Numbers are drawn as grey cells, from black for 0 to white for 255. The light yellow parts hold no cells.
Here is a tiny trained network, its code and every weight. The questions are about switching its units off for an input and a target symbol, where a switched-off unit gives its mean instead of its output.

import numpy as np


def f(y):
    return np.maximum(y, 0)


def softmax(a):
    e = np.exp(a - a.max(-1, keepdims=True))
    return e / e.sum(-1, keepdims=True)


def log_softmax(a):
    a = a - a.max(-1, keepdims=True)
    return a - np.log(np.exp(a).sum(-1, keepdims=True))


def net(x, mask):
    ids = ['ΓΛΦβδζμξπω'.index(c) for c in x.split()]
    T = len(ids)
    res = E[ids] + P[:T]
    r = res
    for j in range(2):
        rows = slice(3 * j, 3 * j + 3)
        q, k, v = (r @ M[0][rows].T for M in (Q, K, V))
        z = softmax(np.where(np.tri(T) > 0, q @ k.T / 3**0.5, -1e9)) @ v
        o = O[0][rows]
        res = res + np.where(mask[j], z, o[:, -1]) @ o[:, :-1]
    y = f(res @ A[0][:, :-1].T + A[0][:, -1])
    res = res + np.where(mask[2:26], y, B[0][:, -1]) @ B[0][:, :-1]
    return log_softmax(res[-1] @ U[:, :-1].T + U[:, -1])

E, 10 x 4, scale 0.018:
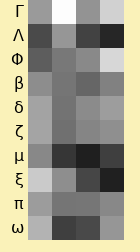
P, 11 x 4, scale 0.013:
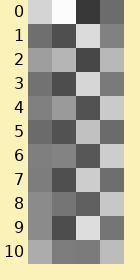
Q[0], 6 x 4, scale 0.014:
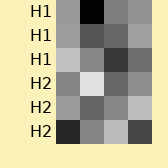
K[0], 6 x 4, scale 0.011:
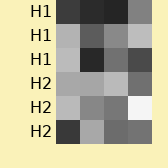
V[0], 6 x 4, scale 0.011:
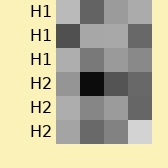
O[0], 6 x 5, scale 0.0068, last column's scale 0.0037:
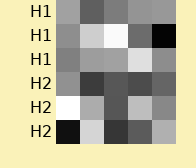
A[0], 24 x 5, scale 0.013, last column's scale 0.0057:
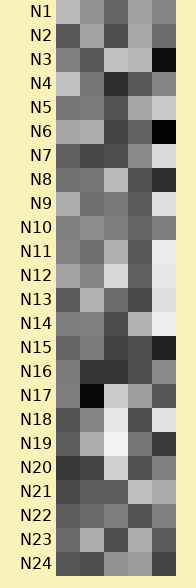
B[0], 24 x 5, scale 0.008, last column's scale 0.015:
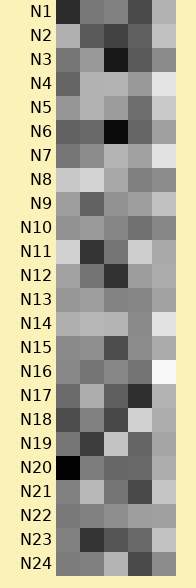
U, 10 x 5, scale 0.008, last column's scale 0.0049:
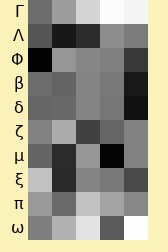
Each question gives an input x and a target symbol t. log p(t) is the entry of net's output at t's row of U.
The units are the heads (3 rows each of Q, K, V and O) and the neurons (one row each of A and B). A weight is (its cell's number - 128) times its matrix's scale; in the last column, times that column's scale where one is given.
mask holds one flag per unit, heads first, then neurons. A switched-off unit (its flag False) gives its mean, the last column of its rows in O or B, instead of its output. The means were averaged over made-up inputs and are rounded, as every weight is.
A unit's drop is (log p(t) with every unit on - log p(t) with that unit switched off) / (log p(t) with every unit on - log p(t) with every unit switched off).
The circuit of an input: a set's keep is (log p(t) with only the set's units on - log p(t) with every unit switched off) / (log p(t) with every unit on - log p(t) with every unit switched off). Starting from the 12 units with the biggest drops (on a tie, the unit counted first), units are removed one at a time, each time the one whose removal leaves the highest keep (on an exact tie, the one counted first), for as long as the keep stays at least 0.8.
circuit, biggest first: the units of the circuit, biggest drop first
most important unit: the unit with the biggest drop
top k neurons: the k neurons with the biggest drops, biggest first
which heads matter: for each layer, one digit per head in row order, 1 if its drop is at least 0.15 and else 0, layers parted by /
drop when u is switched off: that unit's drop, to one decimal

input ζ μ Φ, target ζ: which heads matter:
01
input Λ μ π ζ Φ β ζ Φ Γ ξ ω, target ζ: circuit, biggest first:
H2; N21
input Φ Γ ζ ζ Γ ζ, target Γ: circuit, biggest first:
H2; N17
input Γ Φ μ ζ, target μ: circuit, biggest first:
N17; H2
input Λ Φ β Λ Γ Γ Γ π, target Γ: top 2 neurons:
N23; N2
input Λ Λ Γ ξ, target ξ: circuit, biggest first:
H2; N11
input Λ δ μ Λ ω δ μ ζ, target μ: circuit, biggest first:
H2
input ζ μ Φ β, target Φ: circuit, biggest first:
H2; N20
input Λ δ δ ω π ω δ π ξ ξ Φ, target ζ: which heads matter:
00
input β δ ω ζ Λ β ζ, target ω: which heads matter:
00
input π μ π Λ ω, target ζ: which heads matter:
01
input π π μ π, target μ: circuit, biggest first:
H2; N17
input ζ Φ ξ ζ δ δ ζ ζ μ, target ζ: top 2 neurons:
N15; N6
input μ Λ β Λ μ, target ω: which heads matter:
01
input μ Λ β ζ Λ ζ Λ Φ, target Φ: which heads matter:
00
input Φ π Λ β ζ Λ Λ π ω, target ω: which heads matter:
00
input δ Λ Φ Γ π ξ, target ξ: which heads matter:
01
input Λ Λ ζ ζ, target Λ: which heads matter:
10
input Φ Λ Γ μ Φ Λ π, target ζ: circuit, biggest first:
H2; N2; N21
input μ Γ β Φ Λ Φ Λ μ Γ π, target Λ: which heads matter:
00
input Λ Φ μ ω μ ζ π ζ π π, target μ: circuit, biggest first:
H2
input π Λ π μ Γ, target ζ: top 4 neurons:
N2; N23; N7; N4
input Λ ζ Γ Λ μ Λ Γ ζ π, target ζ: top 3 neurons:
N2; N21; N19
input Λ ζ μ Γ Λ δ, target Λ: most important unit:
N14
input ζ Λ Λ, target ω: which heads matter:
01
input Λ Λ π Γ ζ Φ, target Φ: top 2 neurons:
N20; N18
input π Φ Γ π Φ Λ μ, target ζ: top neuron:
N15
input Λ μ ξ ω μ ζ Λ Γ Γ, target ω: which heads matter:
11
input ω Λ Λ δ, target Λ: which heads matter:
10
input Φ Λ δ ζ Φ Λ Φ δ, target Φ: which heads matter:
01
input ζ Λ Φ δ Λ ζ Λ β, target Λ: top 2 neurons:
N14; N4
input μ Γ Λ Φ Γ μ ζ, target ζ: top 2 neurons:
N2; N4
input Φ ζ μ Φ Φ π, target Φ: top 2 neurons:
N20; N2
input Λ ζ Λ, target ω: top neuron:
N18
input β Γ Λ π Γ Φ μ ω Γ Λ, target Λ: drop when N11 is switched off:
0.2
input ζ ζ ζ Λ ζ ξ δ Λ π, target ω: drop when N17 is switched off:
0.0
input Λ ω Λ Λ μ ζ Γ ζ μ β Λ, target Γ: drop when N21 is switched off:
0.1
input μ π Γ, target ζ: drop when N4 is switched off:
0.1
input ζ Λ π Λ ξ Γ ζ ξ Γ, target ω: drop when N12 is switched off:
0.2
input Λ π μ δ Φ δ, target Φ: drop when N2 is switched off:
0.1
